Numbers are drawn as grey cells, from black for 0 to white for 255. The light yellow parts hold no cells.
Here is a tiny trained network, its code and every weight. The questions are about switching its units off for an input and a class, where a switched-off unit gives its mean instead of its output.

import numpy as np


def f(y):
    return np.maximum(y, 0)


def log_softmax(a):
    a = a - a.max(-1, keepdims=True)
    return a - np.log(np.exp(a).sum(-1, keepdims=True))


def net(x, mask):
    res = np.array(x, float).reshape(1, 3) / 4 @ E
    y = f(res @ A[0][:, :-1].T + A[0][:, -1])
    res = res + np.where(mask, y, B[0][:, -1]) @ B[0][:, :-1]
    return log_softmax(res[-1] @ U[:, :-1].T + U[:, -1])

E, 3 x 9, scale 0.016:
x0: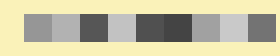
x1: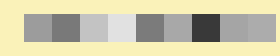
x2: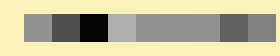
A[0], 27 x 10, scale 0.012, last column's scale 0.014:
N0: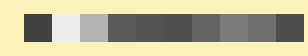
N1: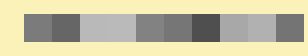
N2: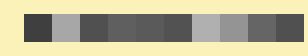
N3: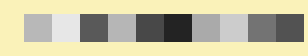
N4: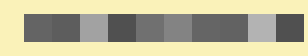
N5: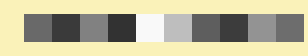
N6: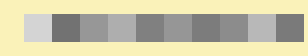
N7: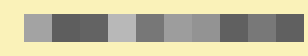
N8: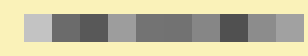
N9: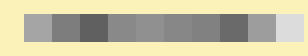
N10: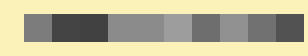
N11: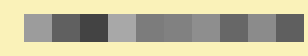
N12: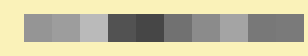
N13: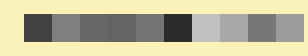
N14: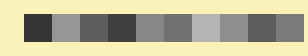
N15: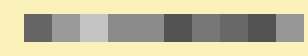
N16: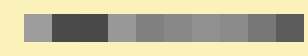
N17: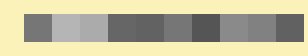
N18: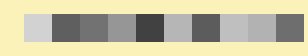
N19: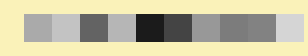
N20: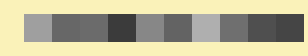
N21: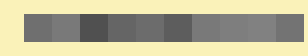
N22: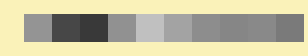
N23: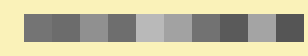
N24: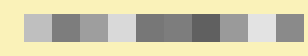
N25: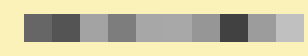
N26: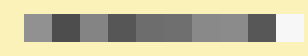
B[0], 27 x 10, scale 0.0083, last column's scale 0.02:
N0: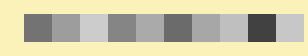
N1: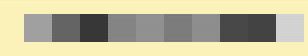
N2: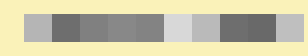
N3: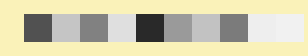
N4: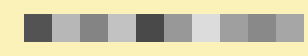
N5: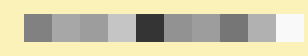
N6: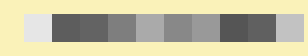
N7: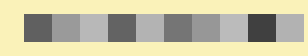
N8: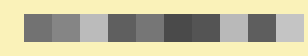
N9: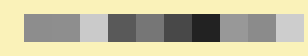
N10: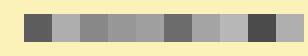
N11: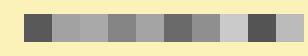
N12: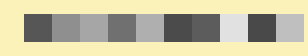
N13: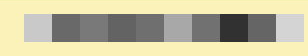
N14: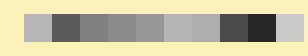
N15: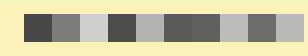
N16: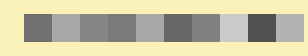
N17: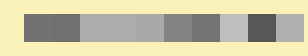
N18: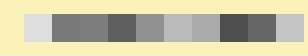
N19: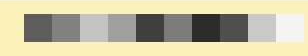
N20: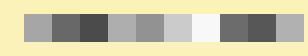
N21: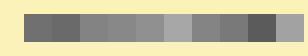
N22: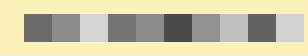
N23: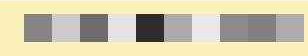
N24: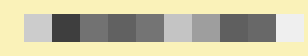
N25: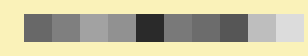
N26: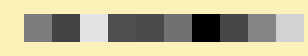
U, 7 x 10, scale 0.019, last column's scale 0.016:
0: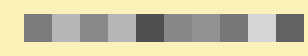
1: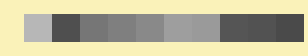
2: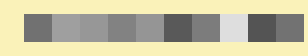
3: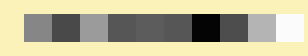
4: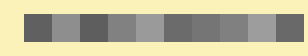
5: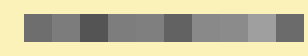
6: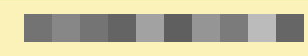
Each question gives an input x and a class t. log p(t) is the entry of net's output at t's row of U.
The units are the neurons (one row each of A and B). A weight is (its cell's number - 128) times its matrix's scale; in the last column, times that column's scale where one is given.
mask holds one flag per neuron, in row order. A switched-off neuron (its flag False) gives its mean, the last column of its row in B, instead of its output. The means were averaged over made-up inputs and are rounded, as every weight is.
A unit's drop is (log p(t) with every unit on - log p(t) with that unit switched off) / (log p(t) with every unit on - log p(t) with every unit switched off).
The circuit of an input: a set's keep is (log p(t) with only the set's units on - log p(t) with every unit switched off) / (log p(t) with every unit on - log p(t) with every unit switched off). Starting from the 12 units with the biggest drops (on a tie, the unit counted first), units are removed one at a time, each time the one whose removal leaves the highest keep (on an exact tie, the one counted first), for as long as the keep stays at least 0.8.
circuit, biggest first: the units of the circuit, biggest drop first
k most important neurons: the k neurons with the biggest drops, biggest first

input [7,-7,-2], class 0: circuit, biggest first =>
(N3)
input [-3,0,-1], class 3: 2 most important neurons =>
(N3; N20)
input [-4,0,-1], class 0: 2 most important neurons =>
(N5; N23)
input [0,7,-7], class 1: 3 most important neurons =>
(N24; N1; N6)
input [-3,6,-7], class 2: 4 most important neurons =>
(N12; N15; N13; N17)
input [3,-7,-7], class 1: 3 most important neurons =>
(N13; N14; N2)
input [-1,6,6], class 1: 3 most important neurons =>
(N24; N18; N6)
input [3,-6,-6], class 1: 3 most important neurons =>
(N13; N14; N2)
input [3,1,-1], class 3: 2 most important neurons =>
(N5; N23)
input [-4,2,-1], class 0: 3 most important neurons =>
(N23; N5; N4)
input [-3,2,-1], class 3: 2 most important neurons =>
(N3; N20)
